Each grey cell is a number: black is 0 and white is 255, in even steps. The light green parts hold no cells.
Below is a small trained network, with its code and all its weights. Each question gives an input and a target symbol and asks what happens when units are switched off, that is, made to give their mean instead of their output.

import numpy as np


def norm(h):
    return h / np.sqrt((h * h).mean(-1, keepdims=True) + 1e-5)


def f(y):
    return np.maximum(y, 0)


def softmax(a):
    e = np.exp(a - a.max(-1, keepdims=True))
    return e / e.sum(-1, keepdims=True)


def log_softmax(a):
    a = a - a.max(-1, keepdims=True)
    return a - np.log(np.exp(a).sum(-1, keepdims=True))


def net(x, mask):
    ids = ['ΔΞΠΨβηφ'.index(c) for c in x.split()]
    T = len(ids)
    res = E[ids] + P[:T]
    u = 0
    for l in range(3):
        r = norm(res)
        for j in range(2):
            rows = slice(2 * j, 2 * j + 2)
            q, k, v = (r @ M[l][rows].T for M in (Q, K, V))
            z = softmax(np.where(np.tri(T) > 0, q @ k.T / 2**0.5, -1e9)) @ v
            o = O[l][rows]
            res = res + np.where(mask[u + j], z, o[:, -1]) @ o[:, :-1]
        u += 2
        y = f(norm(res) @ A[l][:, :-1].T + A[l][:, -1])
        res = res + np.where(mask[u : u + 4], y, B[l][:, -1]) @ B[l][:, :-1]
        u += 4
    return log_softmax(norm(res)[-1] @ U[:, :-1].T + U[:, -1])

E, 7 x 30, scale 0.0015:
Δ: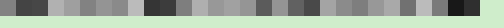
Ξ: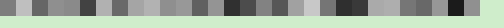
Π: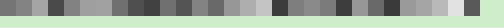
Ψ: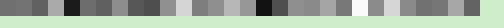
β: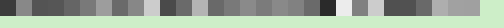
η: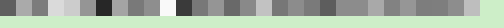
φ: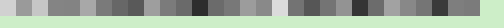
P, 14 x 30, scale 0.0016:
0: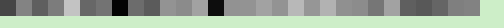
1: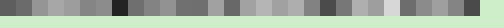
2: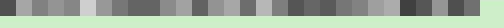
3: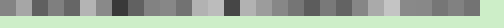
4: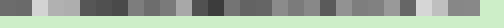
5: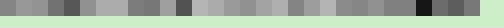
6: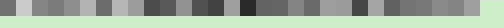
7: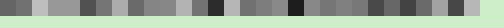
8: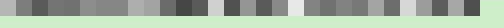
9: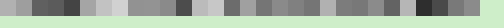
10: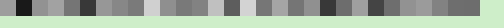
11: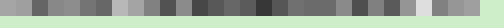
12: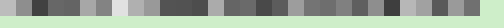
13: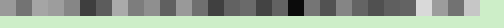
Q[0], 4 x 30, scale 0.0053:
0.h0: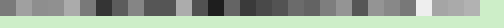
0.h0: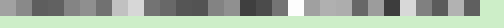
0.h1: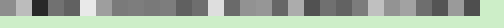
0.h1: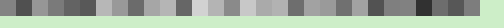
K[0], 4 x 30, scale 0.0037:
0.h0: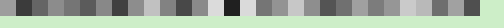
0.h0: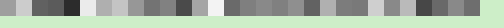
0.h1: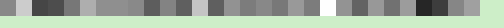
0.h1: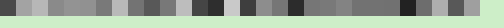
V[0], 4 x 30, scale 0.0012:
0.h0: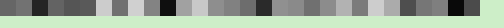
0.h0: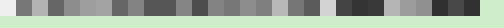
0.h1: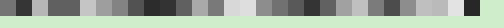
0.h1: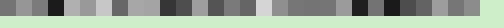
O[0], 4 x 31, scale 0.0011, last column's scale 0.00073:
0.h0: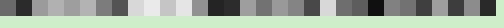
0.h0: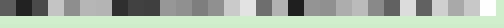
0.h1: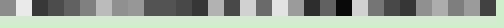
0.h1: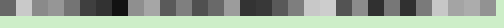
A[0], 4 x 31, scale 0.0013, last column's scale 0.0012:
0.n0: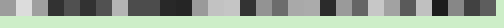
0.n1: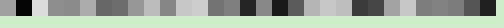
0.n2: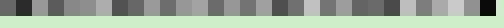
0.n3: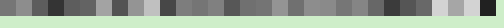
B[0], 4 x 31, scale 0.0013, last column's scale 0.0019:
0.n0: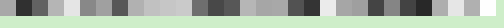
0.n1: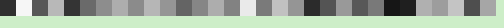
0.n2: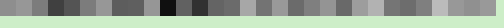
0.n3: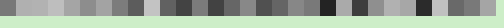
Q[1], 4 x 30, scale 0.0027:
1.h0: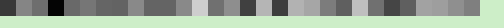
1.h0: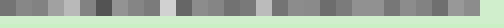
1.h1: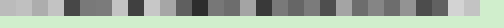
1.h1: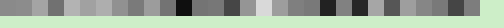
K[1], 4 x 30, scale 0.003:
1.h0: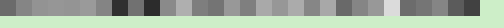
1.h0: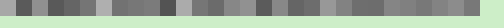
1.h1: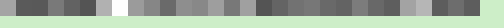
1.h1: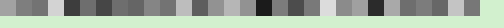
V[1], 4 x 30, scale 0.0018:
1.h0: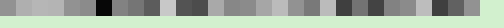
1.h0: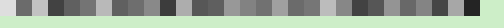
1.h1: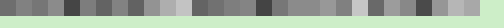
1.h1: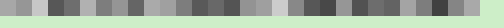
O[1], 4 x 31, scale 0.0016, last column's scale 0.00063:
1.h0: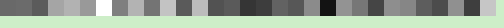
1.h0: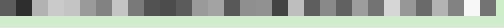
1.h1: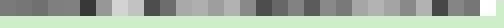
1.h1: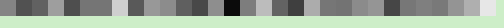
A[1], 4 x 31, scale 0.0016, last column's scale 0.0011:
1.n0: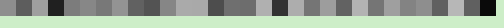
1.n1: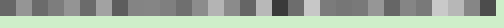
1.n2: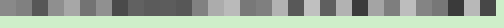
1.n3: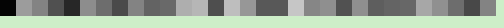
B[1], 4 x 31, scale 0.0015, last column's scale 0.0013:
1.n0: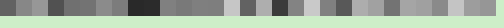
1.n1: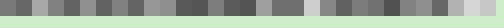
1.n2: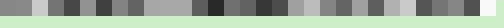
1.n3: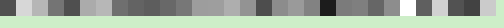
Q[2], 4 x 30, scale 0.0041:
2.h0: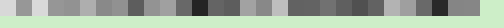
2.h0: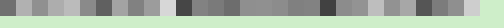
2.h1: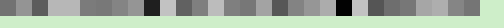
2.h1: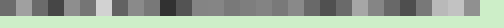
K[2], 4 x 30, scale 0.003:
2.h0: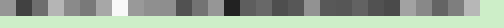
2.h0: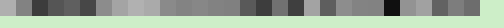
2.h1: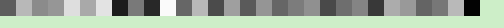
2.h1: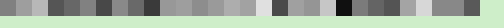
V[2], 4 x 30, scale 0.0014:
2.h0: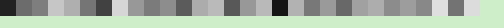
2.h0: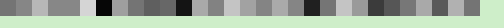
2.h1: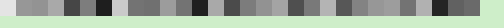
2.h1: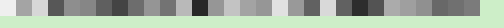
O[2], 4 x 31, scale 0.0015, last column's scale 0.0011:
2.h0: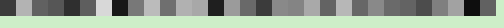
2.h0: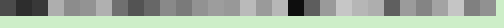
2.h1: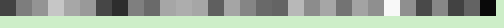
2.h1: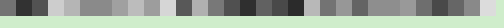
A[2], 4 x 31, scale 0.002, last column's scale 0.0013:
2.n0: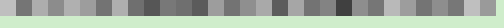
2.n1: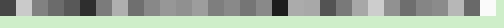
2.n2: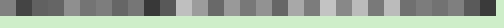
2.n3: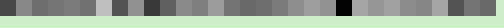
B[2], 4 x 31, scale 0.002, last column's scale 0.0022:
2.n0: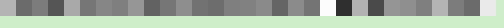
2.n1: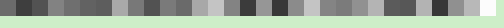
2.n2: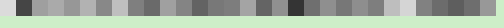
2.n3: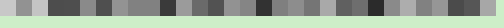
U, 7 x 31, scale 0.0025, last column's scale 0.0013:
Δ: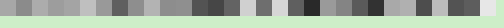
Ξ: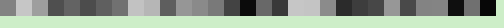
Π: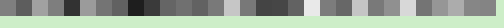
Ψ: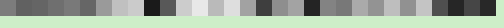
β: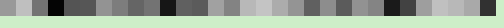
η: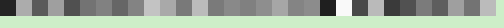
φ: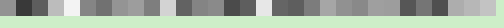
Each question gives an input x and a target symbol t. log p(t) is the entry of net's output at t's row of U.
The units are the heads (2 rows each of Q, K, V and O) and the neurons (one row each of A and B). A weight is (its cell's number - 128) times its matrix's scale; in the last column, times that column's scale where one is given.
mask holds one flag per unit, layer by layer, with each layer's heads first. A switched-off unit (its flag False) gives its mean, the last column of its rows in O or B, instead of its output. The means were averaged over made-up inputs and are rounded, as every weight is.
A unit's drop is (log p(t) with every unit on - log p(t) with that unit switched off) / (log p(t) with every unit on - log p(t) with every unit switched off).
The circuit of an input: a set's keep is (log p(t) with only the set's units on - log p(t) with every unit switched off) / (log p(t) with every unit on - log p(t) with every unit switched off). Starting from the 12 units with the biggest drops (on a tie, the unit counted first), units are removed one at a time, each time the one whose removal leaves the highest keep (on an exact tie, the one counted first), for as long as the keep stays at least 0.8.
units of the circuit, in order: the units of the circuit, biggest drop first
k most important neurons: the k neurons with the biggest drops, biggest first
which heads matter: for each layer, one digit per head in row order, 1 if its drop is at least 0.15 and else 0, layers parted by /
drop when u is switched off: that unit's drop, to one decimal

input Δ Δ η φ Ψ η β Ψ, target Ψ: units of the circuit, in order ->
0.h1
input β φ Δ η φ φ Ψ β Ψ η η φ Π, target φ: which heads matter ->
10 / 00 / 00
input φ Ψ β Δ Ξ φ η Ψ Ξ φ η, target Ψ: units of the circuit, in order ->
1.h1; 0.n0
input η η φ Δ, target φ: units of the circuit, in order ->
0.h0; 0.n0
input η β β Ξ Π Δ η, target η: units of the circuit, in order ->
0.h1; 0.n1; 0.h0; 2.n0
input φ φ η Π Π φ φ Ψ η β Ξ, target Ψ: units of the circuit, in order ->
1.h1; 0.h1
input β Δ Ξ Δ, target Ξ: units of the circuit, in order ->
0.h0; 2.h0
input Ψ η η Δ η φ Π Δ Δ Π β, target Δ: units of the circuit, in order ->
0.h0; 2.n1
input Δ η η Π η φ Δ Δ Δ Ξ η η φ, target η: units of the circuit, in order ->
0.h1; 0.n1; 2.n0
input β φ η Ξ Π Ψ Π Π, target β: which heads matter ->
11 / 00 / 01
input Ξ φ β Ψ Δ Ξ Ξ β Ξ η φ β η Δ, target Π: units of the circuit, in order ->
0.h0; 1.n2
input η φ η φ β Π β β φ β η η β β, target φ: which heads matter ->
10 / 10 / 01
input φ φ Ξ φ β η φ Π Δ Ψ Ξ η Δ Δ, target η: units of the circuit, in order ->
0.n1; 0.h1; 2.n0
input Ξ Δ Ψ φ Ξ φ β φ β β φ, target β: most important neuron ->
0.n3
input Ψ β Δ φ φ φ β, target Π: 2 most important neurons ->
1.n2; 0.n0
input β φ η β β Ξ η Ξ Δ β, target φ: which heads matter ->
11 / 10 / 01
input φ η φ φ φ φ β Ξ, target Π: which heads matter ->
10 / 00 / 00
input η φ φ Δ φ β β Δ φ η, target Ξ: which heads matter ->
11 / 00 / 00
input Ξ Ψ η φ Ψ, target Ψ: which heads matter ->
01 / 00 / 00
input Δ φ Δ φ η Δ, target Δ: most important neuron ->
2.n1
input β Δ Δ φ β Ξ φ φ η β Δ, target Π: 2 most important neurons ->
1.n2; 0.n0
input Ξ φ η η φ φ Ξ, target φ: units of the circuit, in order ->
0.n0; 0.h0; 0.h1
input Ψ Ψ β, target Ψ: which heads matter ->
00 / 01 / 00
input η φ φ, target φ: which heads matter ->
10 / 00 / 00
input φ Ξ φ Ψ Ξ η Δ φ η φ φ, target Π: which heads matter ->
11 / 00 / 00
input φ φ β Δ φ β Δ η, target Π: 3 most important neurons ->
1.n2; 0.n0; 0.n1
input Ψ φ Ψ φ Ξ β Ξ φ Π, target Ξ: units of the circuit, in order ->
0.h0
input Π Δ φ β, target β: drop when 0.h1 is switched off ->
0.4
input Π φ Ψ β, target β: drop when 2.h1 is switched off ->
0.4
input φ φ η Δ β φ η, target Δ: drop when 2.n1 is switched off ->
0.3
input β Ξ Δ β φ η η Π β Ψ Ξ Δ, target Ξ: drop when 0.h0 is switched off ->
0.8
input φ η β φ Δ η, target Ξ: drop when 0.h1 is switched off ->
0.2
